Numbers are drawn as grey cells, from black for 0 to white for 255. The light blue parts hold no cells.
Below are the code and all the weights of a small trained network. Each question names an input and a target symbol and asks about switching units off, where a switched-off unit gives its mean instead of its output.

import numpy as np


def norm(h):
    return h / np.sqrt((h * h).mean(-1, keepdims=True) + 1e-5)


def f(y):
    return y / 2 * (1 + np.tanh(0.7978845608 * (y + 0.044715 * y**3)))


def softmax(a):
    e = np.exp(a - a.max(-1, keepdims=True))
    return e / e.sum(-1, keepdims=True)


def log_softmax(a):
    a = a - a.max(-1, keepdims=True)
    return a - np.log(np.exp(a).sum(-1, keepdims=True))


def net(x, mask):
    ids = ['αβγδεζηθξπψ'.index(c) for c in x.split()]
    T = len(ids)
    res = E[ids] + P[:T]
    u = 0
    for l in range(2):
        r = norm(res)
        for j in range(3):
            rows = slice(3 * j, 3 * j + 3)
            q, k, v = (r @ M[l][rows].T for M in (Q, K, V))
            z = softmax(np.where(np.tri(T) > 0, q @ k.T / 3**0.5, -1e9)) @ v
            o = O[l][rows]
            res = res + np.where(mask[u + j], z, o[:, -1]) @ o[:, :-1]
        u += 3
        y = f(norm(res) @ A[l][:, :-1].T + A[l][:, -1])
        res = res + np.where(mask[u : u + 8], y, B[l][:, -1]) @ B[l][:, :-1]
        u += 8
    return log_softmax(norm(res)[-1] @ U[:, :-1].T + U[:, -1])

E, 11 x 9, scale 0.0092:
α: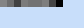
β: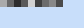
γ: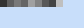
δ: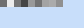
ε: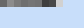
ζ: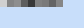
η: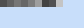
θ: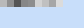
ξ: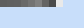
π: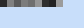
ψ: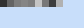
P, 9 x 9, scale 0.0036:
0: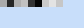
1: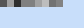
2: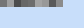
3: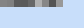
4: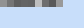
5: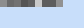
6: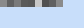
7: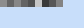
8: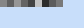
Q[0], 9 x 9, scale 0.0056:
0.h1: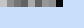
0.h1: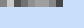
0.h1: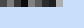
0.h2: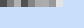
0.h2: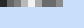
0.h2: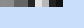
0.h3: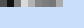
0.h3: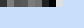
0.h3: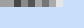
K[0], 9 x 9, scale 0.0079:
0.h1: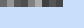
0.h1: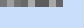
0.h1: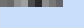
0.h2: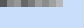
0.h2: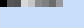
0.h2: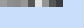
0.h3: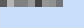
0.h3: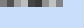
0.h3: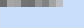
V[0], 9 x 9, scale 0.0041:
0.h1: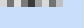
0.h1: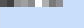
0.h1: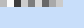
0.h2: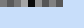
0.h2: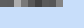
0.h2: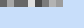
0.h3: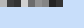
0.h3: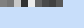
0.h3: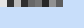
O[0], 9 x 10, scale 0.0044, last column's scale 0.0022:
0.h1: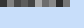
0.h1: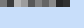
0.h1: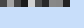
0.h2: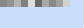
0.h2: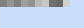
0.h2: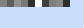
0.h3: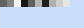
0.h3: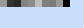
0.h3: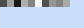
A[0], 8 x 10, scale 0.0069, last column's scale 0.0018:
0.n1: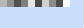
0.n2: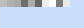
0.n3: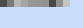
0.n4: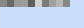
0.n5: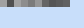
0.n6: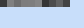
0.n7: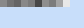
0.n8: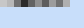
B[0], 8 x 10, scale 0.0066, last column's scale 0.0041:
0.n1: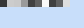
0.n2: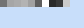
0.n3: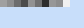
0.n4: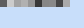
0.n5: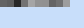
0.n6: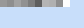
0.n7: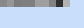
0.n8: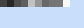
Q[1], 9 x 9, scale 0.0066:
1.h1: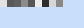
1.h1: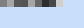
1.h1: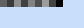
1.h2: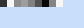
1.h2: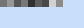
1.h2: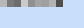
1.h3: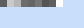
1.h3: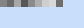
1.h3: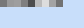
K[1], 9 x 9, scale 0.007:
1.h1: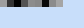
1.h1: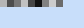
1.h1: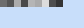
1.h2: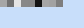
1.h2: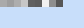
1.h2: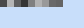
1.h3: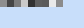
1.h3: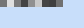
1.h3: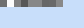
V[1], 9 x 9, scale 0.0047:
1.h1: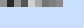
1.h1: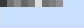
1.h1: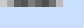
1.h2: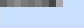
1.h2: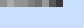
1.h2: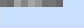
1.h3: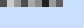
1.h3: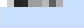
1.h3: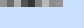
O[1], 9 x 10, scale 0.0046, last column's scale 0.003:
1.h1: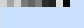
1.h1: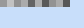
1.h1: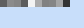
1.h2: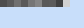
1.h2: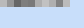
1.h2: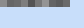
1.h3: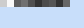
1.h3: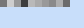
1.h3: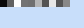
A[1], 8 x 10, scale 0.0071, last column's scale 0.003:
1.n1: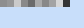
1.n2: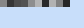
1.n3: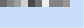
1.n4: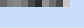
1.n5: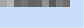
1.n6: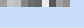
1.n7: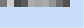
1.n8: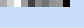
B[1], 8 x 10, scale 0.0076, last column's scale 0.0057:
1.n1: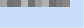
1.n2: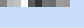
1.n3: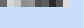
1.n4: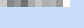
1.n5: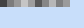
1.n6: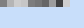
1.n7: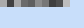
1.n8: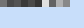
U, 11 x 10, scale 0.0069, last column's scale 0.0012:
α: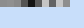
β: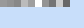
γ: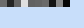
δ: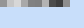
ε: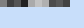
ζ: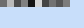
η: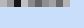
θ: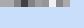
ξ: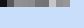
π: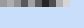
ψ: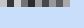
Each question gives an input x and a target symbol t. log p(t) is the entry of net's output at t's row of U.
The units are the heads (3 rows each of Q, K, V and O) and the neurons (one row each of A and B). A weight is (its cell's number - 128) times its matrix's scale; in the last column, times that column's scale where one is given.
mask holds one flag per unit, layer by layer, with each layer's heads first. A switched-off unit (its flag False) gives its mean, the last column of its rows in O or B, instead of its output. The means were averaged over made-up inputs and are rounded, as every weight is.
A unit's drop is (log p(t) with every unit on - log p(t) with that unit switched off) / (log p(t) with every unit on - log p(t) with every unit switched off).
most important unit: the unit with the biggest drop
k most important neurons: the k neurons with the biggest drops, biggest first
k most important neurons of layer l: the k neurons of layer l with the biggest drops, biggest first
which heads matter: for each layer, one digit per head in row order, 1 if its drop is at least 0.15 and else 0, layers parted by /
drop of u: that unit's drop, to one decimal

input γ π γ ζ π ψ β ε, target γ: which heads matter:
101 / 001
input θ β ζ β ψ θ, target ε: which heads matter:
111 / 000
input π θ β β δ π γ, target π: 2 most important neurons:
0.n3, 0.n1
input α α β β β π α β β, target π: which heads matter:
011 / 100
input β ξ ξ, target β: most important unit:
0.n1
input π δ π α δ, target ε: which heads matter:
010 / 000
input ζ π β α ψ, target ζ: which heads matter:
101 / 000
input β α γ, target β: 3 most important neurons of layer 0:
0.n1, 0.n2, 0.n8
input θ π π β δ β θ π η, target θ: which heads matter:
101 / 000
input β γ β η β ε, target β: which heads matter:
100 / 000
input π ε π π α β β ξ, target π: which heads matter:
000 / 000
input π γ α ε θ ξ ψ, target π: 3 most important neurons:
0.n3, 0.n1, 0.n2
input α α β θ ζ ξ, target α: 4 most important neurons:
1.n8, 0.n4, 0.n2, 1.n4
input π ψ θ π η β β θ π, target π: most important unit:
0.n3
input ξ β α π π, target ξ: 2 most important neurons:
0.n8, 0.n1
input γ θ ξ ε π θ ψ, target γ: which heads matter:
101 / 001
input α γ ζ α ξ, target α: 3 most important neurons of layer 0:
0.n4, 0.n2, 0.n1
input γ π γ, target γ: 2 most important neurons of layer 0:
0.n1, 0.n4
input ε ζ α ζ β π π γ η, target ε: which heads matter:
001 / 100
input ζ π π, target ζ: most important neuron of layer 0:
0.n1
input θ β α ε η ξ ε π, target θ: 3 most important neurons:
0.n6, 1.n4, 0.n1
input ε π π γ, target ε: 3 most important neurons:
0.n8, 1.n7, 0.n7
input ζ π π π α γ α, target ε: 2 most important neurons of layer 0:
0.n5, 0.n2
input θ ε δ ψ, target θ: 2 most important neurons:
0.n1, 1.n4
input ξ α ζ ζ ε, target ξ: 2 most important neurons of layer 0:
0.n8, 0.n1
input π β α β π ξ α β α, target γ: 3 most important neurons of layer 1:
1.n2, 1.n4, 1.n3
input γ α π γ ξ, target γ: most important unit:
0.h3
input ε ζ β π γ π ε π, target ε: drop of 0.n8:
0.2
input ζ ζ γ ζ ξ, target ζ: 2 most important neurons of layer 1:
1.n4, 1.n7
